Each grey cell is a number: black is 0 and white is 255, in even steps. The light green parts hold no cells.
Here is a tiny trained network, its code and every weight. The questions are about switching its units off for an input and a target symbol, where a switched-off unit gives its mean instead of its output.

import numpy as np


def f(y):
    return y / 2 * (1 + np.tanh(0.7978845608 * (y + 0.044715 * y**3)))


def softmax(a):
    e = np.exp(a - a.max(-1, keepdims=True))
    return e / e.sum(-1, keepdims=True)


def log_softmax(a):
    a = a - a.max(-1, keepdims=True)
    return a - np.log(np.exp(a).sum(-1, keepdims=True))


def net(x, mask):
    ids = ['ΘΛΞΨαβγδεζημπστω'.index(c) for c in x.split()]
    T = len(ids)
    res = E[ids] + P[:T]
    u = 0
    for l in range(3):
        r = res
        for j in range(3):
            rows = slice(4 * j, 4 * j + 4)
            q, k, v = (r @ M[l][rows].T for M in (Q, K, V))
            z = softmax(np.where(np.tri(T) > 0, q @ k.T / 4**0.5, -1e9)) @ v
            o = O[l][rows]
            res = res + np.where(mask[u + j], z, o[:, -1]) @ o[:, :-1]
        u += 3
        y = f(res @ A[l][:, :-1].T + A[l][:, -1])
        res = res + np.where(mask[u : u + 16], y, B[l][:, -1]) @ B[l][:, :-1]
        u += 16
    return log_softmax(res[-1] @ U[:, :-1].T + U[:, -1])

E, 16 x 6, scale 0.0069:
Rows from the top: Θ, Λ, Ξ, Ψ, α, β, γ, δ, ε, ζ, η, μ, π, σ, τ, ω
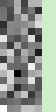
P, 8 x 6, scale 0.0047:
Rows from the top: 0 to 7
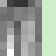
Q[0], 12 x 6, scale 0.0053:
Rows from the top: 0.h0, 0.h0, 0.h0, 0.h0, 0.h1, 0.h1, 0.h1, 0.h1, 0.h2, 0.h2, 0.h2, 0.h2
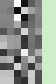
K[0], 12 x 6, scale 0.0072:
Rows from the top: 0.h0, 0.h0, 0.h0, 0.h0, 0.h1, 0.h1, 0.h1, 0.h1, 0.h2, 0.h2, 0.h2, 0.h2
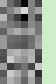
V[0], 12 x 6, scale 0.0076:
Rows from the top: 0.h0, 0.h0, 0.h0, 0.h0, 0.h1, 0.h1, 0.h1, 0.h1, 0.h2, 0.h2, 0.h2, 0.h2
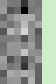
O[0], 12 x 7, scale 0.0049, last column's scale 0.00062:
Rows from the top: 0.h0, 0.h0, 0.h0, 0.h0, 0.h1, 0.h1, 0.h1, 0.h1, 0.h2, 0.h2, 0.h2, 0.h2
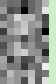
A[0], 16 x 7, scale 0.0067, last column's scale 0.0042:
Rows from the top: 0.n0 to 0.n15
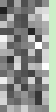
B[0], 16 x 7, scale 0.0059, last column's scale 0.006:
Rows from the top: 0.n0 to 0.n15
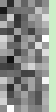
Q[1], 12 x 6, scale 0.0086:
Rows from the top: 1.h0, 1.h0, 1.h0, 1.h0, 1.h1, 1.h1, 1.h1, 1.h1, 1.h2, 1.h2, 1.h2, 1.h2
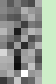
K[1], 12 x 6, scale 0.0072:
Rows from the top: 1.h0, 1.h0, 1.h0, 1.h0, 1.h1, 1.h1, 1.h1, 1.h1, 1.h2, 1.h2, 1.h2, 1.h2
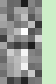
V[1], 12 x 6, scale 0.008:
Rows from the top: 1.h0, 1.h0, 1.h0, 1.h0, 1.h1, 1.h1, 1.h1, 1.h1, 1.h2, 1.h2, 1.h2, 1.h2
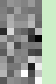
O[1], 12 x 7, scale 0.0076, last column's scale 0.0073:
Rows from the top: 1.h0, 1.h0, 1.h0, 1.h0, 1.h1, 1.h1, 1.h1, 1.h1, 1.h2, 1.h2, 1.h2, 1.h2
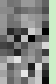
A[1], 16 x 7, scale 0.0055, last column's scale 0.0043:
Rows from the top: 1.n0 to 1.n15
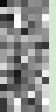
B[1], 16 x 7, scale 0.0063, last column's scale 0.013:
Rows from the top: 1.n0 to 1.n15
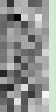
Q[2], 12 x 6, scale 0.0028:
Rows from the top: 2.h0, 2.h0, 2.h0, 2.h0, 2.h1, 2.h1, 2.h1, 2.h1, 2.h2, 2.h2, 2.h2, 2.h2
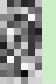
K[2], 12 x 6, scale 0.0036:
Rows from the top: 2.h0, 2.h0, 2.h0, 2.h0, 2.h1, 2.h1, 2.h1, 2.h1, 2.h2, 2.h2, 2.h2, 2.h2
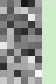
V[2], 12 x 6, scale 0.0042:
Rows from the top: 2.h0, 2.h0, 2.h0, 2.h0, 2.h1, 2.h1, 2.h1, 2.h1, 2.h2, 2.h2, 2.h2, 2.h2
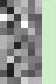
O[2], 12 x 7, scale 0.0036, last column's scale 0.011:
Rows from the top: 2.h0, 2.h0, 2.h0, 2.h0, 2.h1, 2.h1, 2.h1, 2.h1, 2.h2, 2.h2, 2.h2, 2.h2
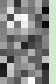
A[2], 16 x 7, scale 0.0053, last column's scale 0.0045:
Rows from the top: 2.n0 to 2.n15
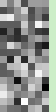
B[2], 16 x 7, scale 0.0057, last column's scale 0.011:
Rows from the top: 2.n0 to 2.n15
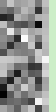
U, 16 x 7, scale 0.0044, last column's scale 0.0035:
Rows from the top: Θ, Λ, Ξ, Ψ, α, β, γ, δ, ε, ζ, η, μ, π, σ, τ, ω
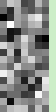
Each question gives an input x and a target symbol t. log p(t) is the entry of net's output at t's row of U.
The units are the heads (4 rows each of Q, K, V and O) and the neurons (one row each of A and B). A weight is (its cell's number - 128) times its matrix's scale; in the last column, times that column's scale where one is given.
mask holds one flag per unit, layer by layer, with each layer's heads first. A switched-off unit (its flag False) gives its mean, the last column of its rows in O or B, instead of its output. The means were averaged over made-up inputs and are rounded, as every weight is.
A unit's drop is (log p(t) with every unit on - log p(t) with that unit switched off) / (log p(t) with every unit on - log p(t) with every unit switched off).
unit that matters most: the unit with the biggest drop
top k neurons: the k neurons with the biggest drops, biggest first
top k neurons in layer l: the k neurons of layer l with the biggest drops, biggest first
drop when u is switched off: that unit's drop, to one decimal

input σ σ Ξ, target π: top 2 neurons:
2.n9; 2.n3
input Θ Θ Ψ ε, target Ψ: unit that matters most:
0.n5
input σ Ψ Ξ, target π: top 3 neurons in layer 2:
2.n9; 2.n3; 2.n10
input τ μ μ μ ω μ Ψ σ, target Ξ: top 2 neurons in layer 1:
1.n2; 1.n15
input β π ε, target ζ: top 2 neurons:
0.n5; 1.n14
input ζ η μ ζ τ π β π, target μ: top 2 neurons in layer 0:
0.n3; 0.n7
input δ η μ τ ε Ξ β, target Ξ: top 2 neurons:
2.n13; 2.n2
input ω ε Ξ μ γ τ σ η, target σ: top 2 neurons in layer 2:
2.n14; 2.n2
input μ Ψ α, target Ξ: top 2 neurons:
0.n5; 0.n11
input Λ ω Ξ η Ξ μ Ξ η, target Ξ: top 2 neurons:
2.n2; 2.n13
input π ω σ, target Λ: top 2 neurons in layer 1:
1.n14; 1.n3
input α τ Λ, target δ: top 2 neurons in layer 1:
1.n12; 1.n10
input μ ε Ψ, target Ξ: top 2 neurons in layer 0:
0.n5; 0.n11
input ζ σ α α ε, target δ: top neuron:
1.n14
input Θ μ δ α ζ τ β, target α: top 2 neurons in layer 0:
0.n5; 0.n11
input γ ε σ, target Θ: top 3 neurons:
0.n5; 1.n14; 1.n3
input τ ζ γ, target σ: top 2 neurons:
0.n10; 0.n4
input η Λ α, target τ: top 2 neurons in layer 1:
1.n2; 1.n14
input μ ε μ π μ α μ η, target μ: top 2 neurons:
0.n15; 1.n13
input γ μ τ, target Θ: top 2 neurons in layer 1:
1.n14; 1.n3
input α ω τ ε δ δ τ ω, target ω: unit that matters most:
1.h2
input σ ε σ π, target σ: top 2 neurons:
2.n14; 0.n2
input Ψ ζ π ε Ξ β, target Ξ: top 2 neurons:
2.n13; 2.n2
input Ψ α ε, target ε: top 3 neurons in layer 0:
0.n5; 0.n11; 0.n1
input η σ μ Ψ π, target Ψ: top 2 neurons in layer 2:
2.n8; 2.n0
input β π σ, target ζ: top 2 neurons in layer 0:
0.n5; 0.n11
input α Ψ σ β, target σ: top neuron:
2.n14
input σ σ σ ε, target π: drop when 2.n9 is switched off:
0.3
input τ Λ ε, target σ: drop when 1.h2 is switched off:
0.2
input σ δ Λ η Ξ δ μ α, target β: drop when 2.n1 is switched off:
0.1
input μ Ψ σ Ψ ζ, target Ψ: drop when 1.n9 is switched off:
0.1
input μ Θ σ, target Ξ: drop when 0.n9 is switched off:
0.0
